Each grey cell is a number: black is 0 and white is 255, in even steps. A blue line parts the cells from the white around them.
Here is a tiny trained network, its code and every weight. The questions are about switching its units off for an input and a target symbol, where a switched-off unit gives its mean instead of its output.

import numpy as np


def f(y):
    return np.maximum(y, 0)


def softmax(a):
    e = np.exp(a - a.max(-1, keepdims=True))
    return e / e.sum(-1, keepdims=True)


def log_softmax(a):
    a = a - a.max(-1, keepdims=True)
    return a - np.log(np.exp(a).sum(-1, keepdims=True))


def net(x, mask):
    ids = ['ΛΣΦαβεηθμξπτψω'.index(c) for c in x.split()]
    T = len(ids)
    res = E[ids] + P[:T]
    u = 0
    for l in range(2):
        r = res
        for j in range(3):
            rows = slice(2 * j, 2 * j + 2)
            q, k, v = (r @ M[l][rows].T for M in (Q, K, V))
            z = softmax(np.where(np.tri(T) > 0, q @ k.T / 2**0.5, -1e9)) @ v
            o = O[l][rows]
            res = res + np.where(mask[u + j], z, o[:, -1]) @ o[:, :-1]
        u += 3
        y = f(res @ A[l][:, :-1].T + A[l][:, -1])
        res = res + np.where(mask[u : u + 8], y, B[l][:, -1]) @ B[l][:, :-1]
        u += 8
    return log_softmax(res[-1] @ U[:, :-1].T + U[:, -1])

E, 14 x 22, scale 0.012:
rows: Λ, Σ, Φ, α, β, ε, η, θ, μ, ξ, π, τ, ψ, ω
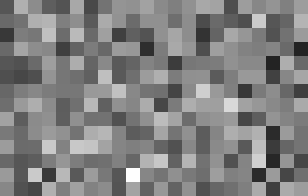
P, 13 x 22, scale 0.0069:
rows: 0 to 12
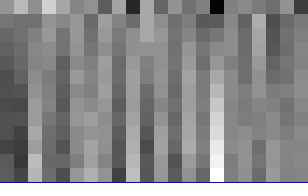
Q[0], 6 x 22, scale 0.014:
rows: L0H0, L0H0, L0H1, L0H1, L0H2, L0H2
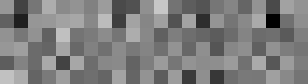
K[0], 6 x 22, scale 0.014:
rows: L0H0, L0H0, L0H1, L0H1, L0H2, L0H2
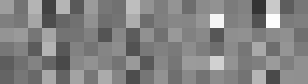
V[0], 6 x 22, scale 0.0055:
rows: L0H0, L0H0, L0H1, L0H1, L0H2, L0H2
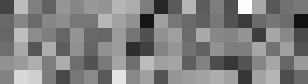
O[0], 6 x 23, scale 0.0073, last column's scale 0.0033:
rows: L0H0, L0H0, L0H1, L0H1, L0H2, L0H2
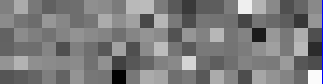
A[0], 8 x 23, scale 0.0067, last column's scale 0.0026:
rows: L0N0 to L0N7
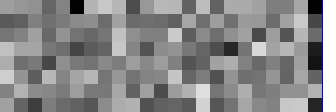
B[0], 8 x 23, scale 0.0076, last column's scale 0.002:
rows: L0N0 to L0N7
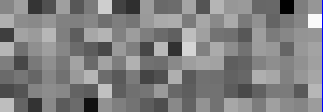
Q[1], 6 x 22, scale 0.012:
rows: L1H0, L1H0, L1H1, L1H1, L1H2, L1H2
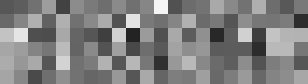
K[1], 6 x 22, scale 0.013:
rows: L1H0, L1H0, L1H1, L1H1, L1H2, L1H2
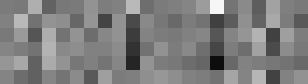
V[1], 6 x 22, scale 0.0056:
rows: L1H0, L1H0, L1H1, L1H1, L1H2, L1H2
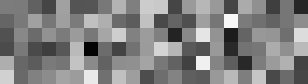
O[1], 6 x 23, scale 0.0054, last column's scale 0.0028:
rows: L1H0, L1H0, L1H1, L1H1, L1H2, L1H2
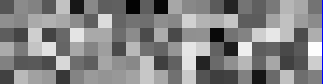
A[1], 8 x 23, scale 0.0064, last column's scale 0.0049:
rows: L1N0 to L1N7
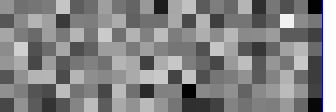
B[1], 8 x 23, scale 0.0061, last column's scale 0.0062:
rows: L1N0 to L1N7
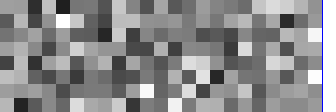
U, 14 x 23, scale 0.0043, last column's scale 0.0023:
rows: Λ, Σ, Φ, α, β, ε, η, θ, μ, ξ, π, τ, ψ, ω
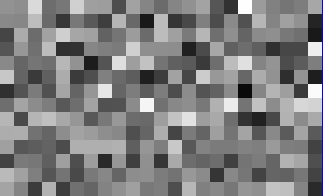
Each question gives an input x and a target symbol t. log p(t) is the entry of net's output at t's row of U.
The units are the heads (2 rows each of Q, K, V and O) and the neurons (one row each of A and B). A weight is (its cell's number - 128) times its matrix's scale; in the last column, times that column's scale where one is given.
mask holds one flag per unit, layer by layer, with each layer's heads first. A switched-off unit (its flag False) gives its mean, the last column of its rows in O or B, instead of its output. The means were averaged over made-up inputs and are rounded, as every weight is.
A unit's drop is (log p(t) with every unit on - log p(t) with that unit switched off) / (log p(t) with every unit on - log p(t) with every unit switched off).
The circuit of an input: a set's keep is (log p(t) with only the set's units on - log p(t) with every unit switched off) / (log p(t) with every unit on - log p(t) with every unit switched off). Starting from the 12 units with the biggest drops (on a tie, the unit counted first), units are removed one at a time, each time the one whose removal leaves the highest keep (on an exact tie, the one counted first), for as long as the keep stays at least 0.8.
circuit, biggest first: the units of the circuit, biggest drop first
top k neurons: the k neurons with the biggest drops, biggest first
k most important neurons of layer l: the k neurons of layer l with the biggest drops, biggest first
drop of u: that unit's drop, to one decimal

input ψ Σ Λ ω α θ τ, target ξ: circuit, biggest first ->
[L1H1 L1N3 L0H1]
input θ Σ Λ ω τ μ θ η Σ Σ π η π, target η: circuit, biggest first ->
[L1H1 L0H0 L1H2]
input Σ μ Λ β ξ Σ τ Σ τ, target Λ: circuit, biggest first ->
[L1H1 L0H0]
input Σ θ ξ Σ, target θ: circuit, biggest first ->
[L0H0 L1H1 L1H0]
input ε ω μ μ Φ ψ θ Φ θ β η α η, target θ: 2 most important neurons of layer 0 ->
[L0N0 L0N2]
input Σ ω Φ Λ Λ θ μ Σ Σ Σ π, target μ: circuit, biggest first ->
[L0H0 L1H1]
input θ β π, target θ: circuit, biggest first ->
[L0H0 L1H1]
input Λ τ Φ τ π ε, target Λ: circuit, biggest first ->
[L1H1 L0H1 L0H0]
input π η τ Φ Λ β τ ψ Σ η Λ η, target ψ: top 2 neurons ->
[L1N5 L0N5]
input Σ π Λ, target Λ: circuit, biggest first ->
[L1H1]
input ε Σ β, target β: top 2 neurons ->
[L1N1 L0N7]
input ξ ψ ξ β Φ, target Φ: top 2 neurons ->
[L1N1 L0N0]
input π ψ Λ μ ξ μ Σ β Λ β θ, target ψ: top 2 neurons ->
[L1N5 L0N5]
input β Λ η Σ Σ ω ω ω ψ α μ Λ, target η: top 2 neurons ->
[L0N2 L0N6]
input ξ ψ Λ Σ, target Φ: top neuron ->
[L1N1]
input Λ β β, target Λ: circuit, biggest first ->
[L1H1 L0H1 L0H0]
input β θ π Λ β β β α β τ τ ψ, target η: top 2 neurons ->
[L0N2 L0N4]
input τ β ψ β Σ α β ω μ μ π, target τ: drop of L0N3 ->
0.2
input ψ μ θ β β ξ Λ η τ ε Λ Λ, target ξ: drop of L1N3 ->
1.0
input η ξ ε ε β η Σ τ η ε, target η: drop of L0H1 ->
0.0
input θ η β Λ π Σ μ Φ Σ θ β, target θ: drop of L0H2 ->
0.1
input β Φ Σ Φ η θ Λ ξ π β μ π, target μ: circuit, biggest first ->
[L0H0]
